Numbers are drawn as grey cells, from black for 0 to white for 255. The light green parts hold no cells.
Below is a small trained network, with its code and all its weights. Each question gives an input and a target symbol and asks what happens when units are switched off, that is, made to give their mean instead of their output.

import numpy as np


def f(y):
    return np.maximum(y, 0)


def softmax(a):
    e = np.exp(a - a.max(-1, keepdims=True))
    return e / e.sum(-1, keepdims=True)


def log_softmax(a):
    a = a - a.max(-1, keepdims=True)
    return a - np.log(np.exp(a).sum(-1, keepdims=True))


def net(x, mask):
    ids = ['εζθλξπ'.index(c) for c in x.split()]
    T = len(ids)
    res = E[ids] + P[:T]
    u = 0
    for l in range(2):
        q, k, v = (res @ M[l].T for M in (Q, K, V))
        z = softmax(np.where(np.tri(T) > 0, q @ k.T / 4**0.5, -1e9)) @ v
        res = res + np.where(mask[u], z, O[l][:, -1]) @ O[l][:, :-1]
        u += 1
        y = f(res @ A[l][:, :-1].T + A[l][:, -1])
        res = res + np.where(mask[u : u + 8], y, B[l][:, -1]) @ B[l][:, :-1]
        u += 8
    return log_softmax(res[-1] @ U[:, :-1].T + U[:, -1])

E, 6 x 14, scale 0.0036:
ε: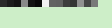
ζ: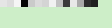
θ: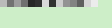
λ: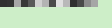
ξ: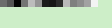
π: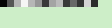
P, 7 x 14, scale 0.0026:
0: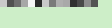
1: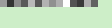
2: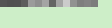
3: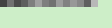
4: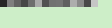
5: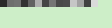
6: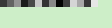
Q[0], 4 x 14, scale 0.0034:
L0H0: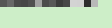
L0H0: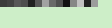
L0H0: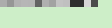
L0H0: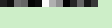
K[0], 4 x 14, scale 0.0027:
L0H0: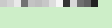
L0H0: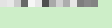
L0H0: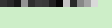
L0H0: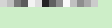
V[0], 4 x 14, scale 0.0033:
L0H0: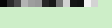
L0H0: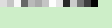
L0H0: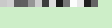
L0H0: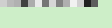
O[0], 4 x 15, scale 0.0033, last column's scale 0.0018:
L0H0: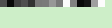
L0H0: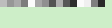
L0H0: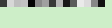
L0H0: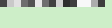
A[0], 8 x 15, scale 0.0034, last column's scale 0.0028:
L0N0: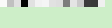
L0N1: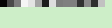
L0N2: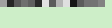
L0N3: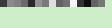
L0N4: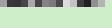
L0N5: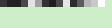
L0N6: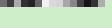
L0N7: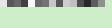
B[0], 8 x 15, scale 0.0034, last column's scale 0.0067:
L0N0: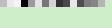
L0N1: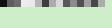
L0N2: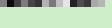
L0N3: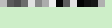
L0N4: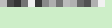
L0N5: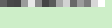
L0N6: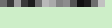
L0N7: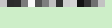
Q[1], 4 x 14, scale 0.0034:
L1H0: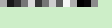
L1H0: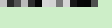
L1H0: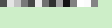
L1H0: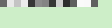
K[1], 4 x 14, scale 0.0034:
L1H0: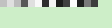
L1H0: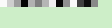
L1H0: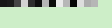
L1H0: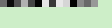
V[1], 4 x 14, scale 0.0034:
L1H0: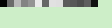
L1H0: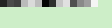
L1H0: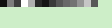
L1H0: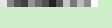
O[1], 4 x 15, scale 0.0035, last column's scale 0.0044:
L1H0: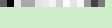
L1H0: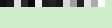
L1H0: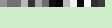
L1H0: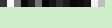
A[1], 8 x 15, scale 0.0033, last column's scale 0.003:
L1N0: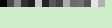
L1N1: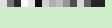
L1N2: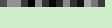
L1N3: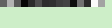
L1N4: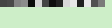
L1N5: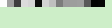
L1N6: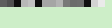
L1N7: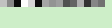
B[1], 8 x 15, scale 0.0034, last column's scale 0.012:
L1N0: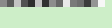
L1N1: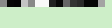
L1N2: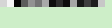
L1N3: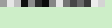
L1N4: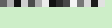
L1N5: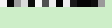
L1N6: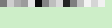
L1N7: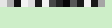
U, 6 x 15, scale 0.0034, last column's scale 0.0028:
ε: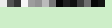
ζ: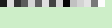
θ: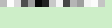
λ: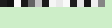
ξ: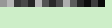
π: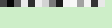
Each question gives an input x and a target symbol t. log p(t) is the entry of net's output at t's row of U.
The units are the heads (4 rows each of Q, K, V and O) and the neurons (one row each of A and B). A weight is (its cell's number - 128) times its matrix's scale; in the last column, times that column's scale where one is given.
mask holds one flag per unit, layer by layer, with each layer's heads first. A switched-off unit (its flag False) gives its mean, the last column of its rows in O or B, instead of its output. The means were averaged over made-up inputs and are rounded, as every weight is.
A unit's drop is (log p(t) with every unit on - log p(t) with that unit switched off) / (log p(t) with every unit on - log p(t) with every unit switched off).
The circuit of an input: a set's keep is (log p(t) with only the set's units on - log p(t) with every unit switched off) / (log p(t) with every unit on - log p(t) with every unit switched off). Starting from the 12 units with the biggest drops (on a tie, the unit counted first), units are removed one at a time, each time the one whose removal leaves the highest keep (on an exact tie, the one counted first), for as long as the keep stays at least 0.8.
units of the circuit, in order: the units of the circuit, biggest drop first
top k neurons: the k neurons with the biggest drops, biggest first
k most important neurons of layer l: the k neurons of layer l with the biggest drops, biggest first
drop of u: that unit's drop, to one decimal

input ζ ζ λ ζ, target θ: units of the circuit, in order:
(L0H0; L0N0)
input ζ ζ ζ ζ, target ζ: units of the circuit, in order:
(L0H0)
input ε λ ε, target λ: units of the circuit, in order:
(L1N4; L1N2)
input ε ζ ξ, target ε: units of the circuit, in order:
(L1H0; L0N0; L1N1; L1N7)
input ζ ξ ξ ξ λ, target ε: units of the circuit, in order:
(L0N0; L1H0; L0N5; L1N1)
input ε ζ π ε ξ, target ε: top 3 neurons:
(L0N0; L0N5; L1N1)
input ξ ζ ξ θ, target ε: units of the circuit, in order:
(L1H0; L0N0; L1N1; L1N7)
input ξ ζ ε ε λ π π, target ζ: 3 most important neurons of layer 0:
(L0N7; L0N4; L0N0)
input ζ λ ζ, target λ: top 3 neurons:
(L1N4; L1N6; L1N2)
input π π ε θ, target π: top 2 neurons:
(L0N1; L1N3)
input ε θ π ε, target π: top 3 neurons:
(L0N1; L0N2; L1N3)
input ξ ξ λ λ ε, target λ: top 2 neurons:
(L0N3; L1N7)
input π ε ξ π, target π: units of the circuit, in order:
(L1H0; L0N1; L1N3)
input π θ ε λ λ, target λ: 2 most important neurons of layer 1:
(L1N2; L1N7)
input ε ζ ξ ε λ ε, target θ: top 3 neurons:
(L0N7; L0N4; L0N3)
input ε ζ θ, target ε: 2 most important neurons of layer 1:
(L1N1; L1N5)
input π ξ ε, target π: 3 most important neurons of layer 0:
(L0N5; L0N1; L0N2)
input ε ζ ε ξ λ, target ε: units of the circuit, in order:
(L1H0; L0N0; L0N5; L1N1)
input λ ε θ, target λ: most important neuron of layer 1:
(L1N4)
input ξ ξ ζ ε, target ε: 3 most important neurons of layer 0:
(L0N0; L0N5; L0N2)
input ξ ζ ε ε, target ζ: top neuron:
(L0N7)
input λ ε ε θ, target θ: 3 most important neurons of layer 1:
(L1N6; L1N1; L1N5)
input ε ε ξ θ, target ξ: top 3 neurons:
(L0N2; L1N2; L0N7)
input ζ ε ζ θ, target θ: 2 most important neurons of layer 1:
(L1N4; L1N1)
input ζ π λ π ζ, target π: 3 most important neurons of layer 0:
(L0N4; L0N0; L0N1)
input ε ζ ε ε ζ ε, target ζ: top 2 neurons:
(L1N0; L1N5)
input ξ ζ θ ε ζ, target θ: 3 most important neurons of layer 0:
(L0N0; L0N1; L0N5)
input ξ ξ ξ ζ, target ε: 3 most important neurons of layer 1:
(L1N5; L1N1; L1N7)
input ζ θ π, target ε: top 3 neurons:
(L0N0; L0N5; L1N1)
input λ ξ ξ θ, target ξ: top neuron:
(L1N2)
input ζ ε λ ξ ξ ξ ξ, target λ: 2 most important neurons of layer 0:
(L0N7; L0N3)
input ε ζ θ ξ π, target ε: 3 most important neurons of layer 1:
(L1N1; L1N7; L1N5)
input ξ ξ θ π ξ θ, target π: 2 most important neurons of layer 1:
(L1N3; L1N4)
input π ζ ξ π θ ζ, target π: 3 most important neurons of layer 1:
(L1N3; L1N6; L1N2)
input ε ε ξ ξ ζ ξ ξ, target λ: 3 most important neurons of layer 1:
(L1N4; L1N2; L1N7)
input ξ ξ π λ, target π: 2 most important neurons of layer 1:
(L1N3; L1N4)
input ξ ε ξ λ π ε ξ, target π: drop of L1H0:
1.3
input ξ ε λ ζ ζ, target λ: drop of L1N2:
0.4
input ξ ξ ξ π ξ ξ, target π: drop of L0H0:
0.2
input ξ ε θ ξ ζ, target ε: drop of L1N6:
0.0
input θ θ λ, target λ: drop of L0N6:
0.1
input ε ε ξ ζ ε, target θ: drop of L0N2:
-0.1
